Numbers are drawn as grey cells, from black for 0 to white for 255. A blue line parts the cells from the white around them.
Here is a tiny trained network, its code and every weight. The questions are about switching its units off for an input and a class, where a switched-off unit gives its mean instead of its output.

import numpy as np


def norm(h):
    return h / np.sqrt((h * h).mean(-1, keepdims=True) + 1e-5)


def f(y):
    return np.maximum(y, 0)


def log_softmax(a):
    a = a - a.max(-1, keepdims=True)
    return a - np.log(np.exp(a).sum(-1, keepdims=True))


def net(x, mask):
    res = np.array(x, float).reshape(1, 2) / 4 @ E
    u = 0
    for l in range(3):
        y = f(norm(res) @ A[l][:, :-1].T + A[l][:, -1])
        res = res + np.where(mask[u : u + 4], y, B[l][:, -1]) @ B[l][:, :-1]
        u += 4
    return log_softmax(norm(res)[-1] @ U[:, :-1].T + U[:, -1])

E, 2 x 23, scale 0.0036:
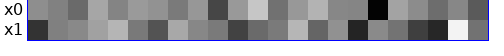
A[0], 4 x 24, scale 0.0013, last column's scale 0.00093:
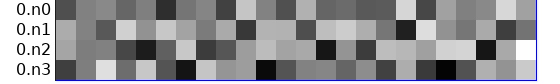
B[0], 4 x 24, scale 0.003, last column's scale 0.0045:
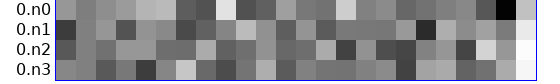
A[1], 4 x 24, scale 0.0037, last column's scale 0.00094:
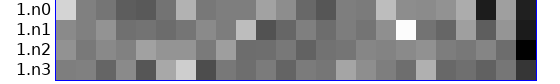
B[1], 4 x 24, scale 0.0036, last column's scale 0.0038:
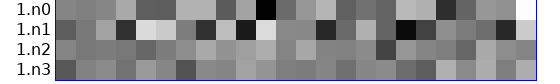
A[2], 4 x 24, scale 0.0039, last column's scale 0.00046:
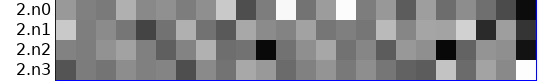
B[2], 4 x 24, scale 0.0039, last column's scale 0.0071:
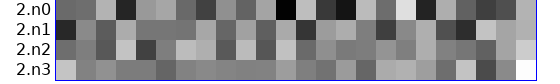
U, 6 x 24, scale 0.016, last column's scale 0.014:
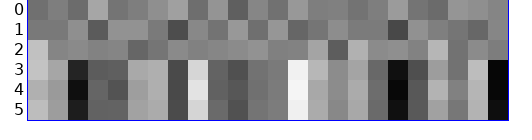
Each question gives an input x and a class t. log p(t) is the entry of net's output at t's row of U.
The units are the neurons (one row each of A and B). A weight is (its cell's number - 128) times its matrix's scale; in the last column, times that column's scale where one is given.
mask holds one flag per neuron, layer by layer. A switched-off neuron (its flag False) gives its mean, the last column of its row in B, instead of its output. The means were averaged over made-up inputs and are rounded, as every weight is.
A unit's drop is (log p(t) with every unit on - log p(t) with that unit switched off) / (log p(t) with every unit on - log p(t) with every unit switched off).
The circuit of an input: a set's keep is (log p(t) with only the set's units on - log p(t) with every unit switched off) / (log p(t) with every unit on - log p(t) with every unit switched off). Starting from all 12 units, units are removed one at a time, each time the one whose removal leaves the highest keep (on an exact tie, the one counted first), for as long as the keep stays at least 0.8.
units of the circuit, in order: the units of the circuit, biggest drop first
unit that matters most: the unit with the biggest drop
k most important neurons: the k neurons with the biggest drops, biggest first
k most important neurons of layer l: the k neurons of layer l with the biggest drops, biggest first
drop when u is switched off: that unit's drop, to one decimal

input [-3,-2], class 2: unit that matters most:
0.n2
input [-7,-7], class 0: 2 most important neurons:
[1.n0; 0.n1]
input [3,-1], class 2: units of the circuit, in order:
[0.n1; 2.n3]
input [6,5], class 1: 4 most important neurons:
[1.n0; 0.n2; 2.n0; 2.n1]
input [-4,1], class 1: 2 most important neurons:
[0.n2; 1.n1]
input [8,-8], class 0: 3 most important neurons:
[2.n1; 1.n0; 0.n0]
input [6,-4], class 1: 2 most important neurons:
[2.n0; 0.n3]
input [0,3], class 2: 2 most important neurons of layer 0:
[0.n3; 0.n2]
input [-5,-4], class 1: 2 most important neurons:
[1.n1; 0.n3]
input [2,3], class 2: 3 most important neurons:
[2.n3; 1.n0; 0.n2]
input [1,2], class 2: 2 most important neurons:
[1.n0; 2.n3]
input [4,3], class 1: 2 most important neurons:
[1.n0; 0.n2]
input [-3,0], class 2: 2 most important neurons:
[0.n3; 0.n0]
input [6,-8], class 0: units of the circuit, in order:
[2.n1]
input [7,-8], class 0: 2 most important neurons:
[2.n1; 1.n0]
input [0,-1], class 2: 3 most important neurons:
[1.n0; 2.n3; 2.n1]
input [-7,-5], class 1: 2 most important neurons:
[1.n1; 0.n3]
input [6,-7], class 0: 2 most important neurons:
[1.n0; 2.n1]
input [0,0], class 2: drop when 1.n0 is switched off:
0.7
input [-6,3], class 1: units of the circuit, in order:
[1.n1]
